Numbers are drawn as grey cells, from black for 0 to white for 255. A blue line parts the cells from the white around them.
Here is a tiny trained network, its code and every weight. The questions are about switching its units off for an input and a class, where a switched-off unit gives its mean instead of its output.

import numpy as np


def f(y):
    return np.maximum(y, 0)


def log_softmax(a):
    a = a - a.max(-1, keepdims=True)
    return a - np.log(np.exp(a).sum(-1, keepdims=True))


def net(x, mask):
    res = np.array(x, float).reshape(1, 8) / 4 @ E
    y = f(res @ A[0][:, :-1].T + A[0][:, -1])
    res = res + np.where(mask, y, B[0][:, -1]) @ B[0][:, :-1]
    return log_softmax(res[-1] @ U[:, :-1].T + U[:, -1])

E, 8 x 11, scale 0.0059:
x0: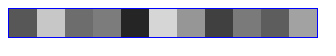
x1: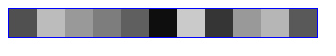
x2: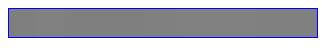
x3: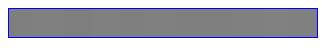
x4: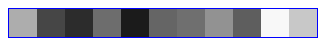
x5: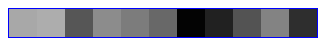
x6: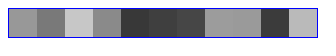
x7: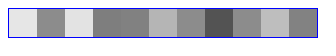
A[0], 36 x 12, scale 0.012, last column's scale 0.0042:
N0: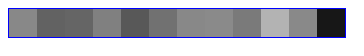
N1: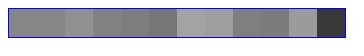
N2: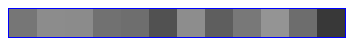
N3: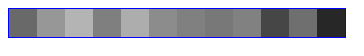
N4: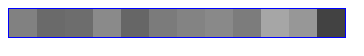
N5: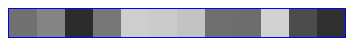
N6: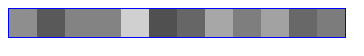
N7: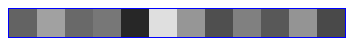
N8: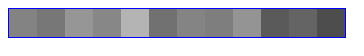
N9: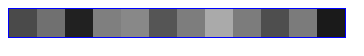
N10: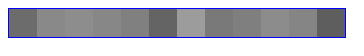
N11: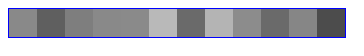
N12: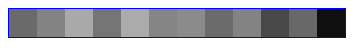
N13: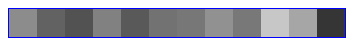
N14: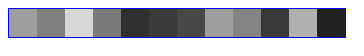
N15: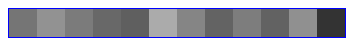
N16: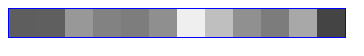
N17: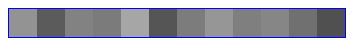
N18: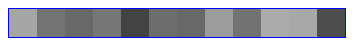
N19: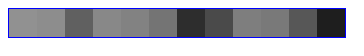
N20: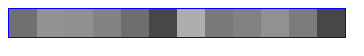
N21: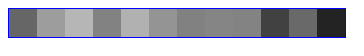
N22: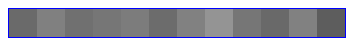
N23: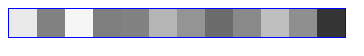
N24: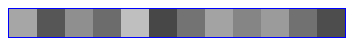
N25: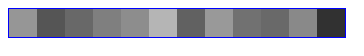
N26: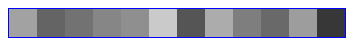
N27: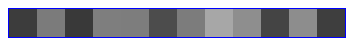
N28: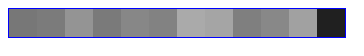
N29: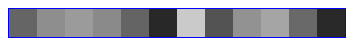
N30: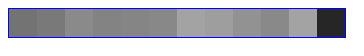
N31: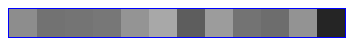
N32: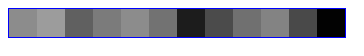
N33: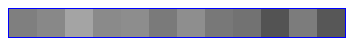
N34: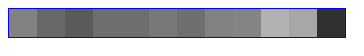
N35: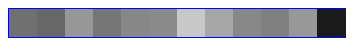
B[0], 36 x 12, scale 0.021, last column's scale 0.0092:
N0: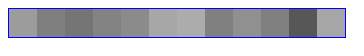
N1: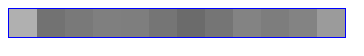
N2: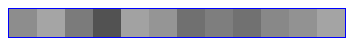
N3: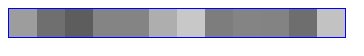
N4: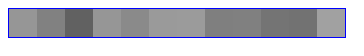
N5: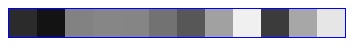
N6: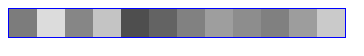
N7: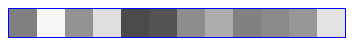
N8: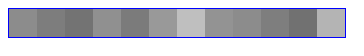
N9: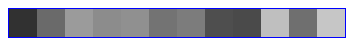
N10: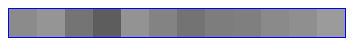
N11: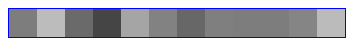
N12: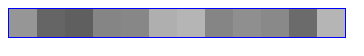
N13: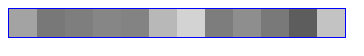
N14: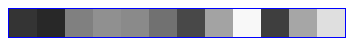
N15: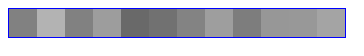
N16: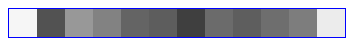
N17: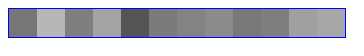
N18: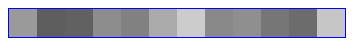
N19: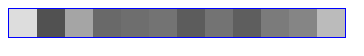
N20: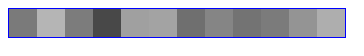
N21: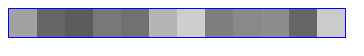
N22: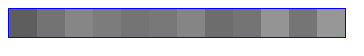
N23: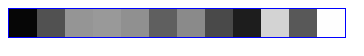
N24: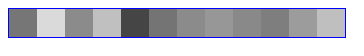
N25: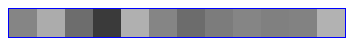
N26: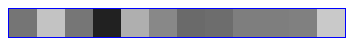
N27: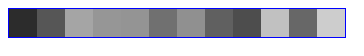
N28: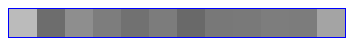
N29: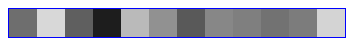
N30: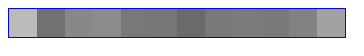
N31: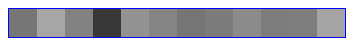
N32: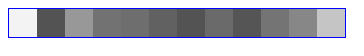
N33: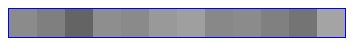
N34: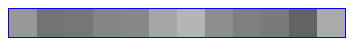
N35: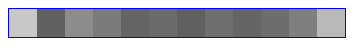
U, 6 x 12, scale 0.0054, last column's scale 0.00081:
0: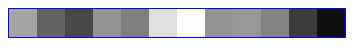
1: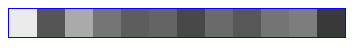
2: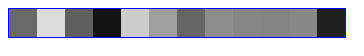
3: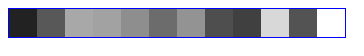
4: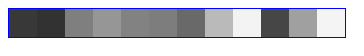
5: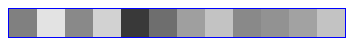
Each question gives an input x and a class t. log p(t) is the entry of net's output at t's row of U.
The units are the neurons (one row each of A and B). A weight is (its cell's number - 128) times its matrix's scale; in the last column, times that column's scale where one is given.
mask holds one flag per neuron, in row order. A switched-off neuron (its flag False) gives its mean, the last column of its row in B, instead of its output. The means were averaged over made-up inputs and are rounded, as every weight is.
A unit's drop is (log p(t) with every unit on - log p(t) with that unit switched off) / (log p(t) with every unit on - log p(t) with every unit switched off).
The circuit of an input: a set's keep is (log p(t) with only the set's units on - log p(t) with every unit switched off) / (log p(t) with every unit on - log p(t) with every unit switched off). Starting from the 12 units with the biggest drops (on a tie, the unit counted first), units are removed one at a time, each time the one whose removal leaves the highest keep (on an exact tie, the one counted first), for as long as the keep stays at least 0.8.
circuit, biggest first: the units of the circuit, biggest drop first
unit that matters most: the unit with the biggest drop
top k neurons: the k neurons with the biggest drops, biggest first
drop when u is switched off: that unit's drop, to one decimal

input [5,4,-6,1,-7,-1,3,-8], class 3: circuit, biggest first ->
(N27)
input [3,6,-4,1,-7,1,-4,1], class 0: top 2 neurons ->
(N21; N3)
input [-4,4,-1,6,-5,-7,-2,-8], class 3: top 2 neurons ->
(N27; N9)
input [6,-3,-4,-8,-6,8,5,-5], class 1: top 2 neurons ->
(N32; N19)
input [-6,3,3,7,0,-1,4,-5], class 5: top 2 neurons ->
(N23; N6)
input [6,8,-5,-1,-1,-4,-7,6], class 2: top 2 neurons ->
(N29; N14)
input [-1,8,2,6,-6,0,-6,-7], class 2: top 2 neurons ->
(N29; N23)
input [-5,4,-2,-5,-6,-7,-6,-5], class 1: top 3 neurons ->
(N16; N35; N14)
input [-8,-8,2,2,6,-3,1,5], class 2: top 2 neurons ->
(N26; N25)
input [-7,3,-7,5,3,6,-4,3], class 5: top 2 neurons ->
(N6; N24)
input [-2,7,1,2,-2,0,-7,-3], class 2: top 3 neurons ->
(N29; N14; N20)
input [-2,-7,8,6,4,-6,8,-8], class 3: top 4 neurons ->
(N27; N9; N5; N29)
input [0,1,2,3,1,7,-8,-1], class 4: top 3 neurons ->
(N5; N16; N35)
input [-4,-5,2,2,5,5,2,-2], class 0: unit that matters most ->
N18
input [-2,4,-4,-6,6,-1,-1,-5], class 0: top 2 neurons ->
(N23; N13)
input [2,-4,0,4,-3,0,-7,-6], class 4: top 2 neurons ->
(N5; N23)
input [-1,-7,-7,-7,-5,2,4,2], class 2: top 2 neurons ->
(N26; N11)
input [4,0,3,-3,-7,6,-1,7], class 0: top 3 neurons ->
(N21; N3; N12)
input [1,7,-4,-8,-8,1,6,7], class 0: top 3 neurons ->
(N21; N3; N12)
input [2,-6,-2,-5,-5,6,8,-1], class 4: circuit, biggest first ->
(N14)
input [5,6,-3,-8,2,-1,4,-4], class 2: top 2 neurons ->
(N29; N23)
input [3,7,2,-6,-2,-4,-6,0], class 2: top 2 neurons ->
(N29; N14)
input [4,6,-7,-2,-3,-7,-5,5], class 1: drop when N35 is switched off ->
0.1
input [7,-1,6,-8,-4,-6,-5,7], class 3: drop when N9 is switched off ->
-0.1
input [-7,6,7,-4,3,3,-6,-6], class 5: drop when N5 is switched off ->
-0.1
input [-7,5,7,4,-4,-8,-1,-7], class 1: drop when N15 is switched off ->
0.0
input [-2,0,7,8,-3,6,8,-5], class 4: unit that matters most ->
N14
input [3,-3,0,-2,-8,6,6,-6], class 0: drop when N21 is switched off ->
0.1
